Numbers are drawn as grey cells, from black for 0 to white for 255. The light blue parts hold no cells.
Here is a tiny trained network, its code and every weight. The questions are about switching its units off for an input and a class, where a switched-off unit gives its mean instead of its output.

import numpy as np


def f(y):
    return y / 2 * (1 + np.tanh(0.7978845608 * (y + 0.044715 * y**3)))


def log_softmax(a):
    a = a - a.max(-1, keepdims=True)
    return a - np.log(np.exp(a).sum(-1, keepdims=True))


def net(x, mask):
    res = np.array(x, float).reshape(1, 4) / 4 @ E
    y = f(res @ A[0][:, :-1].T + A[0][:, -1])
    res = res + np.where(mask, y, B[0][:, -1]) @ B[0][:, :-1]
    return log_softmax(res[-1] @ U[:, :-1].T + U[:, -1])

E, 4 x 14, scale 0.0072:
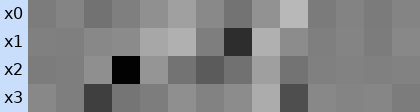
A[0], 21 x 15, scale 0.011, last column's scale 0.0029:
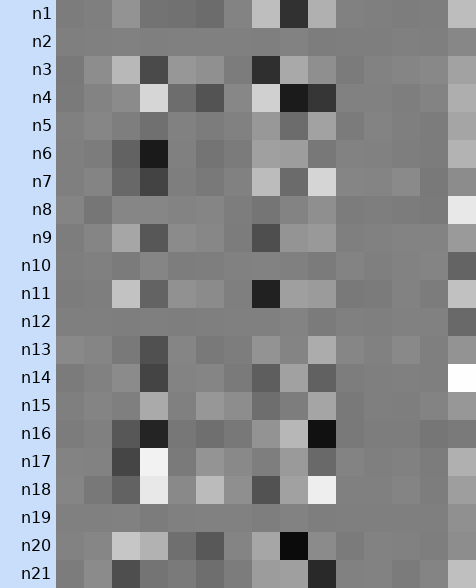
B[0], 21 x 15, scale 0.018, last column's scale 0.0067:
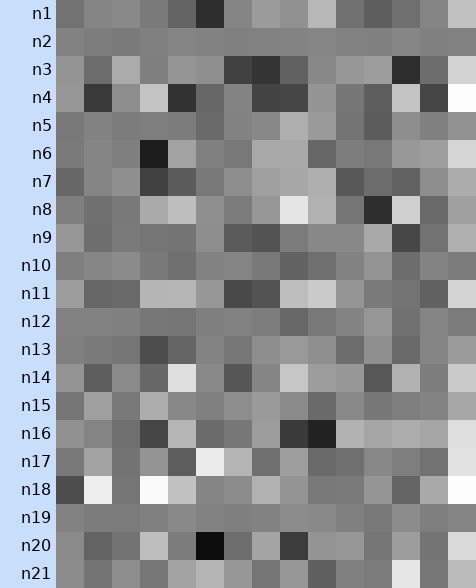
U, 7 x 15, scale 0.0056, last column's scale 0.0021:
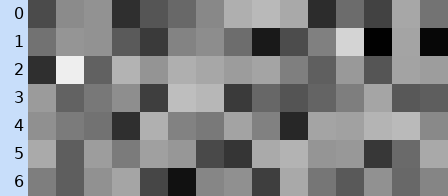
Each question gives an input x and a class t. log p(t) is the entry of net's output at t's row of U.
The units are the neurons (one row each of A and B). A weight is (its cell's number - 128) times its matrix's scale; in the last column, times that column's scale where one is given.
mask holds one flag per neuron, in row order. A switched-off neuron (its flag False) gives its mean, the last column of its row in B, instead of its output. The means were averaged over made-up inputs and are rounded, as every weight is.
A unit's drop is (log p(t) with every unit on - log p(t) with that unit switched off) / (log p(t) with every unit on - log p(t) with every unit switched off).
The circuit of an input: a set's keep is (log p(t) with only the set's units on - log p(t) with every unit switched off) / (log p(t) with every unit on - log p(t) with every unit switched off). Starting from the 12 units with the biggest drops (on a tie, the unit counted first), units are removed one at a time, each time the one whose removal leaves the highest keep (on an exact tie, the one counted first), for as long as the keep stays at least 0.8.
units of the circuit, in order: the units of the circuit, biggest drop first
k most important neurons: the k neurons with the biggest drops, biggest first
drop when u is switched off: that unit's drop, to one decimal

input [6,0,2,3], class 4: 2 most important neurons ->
[n4, n1]
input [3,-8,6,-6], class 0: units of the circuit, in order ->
[n7]
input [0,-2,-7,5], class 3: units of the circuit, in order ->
[n4, n17]
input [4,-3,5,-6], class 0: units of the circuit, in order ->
[n7, n4]
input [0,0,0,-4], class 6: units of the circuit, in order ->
[n17, n6]
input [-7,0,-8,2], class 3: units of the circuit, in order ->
[n17, n4]
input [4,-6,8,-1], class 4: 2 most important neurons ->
[n16, n6]
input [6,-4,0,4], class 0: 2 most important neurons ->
[n18, n16]
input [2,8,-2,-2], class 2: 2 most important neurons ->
[n18, n4]
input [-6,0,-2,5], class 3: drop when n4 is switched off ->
0.2
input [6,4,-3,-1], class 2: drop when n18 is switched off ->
0.1
